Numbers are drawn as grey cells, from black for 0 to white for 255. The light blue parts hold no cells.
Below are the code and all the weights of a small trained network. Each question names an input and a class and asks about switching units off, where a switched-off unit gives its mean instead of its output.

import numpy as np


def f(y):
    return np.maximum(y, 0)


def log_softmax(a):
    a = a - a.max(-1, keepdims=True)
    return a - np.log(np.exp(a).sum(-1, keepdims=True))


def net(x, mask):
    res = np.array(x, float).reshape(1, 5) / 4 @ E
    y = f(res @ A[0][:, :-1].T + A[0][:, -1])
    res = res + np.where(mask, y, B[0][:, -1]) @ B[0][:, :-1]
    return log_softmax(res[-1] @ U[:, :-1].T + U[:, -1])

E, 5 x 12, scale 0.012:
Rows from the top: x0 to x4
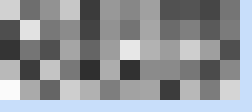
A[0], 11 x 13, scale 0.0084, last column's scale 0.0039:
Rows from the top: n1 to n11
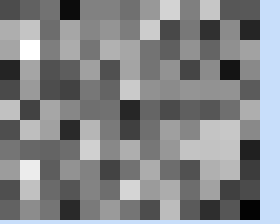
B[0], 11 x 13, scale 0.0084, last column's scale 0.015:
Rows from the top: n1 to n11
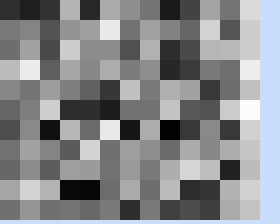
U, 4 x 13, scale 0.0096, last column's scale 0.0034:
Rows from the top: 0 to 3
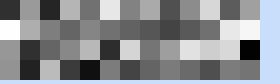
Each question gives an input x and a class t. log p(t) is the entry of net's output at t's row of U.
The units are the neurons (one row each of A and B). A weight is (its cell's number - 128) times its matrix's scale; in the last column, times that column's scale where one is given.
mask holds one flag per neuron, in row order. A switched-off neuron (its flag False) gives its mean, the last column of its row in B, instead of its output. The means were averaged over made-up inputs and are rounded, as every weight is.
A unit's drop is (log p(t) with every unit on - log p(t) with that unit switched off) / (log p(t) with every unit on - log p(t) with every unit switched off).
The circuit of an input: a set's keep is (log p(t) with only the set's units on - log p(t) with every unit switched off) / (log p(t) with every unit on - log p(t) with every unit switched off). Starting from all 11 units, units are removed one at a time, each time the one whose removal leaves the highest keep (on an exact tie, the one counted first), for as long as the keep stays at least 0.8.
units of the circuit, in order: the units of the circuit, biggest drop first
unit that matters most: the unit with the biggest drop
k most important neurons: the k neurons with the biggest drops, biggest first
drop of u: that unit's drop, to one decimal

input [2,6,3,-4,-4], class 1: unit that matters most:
n10
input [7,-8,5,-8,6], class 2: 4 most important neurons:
(n7, n4, n8, n1)
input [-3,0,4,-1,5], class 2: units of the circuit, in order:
(n7, n4)
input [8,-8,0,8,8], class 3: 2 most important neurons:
(n6, n4)
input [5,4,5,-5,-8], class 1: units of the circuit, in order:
(n4, n10)
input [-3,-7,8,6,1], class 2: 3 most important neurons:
(n7, n4, n2)
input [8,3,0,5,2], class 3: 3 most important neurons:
(n6, n4, n8)
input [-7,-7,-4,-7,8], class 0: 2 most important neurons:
(n7, n6)
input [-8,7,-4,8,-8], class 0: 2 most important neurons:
(n7, n1)
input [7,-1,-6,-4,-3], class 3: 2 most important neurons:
(n4, n6)
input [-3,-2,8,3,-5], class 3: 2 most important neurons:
(n10, n7)
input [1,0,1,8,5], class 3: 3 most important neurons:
(n4, n6, n8)
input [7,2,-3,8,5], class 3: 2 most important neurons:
(n6, n4)
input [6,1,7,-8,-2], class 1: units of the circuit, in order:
(n10)
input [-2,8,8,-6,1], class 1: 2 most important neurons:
(n10, n5)
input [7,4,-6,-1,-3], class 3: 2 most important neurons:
(n4, n6)
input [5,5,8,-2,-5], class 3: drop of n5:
0.2
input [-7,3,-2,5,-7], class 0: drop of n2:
0.0
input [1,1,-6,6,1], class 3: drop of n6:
0.1
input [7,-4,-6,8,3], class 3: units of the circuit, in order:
(n6)
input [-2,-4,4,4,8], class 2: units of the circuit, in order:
(n7, n4)
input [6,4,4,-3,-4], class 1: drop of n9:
0.1
